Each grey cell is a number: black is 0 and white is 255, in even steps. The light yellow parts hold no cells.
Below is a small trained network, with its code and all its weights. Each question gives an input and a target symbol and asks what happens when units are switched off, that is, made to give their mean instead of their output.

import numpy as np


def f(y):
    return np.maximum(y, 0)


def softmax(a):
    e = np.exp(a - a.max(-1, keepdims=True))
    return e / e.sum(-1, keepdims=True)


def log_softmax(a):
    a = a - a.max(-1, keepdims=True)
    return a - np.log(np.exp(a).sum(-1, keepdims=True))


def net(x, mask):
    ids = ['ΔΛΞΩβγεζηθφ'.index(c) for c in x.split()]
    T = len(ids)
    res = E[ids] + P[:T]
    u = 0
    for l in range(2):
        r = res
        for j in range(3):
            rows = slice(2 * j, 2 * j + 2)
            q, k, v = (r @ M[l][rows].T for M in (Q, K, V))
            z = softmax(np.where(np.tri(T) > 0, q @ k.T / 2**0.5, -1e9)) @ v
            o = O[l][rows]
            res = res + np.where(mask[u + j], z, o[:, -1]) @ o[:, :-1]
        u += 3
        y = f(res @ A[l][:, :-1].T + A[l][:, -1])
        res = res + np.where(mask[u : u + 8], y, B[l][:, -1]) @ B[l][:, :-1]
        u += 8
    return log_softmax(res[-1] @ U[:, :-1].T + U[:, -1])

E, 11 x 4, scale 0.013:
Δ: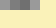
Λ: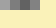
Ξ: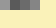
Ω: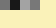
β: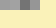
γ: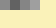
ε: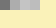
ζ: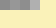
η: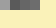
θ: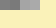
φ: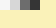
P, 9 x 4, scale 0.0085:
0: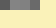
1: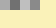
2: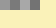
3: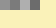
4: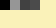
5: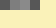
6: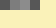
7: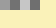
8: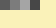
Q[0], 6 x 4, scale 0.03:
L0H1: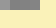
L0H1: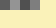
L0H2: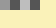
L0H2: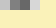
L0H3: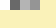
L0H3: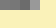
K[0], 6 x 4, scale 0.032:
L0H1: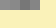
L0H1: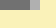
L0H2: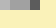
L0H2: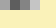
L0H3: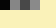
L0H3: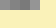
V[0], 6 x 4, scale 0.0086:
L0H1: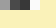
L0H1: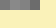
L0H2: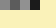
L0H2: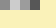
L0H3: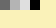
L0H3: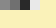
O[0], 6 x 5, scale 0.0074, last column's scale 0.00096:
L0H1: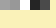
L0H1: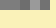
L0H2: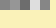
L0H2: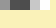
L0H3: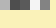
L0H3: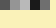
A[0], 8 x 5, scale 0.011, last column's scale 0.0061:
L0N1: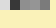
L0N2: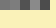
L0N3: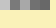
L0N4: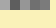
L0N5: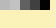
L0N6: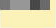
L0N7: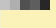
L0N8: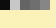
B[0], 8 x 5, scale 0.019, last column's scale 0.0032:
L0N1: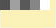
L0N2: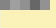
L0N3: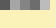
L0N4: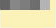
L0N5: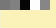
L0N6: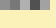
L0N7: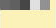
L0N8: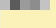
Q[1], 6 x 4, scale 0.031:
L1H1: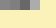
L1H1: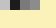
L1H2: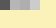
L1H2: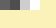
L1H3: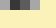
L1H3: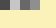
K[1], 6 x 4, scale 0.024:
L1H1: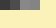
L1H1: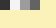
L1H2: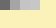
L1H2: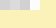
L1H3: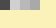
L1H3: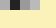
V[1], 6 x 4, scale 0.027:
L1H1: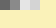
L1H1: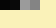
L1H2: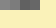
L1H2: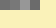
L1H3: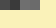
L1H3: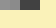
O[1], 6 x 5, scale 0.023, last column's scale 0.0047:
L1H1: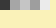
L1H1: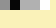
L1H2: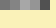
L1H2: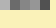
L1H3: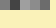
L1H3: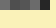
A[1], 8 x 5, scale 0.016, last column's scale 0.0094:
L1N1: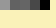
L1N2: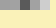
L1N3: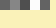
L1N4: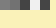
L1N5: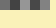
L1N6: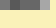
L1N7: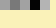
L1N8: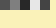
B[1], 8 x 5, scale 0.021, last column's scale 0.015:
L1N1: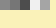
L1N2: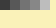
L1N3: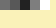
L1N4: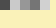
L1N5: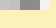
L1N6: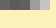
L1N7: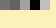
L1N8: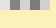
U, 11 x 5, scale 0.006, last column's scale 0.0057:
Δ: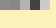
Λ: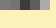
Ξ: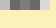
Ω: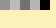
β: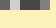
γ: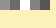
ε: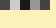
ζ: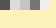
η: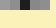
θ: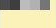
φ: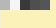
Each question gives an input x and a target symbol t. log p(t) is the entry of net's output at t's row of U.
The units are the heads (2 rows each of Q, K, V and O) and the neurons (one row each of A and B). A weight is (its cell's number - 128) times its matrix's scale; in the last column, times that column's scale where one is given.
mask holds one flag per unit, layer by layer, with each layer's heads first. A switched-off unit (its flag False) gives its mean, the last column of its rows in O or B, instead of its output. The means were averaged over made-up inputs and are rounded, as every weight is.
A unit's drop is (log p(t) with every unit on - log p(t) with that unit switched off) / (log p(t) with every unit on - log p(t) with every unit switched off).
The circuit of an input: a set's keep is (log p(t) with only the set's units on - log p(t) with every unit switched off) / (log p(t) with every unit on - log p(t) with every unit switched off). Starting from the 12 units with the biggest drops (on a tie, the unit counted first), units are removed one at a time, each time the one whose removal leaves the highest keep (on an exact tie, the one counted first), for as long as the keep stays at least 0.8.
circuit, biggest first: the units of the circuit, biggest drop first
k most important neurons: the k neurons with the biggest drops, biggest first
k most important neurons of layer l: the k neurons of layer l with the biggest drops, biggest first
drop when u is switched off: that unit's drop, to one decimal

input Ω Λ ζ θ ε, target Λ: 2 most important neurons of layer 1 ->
(L1N7 L1N1)
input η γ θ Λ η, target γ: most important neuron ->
(L0N8)
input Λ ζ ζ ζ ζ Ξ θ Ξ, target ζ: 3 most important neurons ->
(L0N8 L1N3 L0N1)
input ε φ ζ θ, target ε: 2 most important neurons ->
(L1N3 L1N4)
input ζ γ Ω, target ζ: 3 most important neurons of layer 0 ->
(L0N1 L0N8 L0N3)
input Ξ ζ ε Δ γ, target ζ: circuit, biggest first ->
(L0N8 L1H1)
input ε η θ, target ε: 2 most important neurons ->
(L1N3 L0N1)
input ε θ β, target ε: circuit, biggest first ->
(L1N3 L0H3 L1H1)
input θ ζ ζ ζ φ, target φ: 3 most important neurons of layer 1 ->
(L1N8 L1N3 L1N4)
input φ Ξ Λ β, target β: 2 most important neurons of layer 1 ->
(L1N7 L1N3)
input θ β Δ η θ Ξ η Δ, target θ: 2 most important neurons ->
(L0N8 L1N5)
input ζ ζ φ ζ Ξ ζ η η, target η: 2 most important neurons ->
(L0N1 L1N8)
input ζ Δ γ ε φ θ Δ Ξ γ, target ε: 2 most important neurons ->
(L1N3 L1N4)
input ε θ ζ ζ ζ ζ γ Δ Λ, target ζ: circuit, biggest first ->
(L1H1)
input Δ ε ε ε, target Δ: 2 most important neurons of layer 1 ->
(L1N3 L1N7)
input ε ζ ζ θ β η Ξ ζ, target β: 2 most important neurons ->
(L0N8 L1N7)
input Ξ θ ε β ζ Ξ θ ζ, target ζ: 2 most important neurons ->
(L0N8 L1N3)
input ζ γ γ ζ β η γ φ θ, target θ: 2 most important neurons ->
(L1N3 L1N8)
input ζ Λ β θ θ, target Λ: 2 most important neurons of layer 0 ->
(L0N8 L0N1)
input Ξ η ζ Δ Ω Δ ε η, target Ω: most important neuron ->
(L1N5)
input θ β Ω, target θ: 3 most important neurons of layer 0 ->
(L0N1 L0N4 L0N3)
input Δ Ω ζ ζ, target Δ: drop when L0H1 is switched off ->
0.1
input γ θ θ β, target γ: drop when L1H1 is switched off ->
0.2
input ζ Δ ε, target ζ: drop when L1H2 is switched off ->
-0.1
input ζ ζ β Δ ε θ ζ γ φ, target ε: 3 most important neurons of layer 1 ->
(L1N3 L1N4 L1N2)
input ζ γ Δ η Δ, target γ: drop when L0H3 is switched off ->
0.2
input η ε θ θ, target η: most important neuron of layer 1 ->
(L1N1)
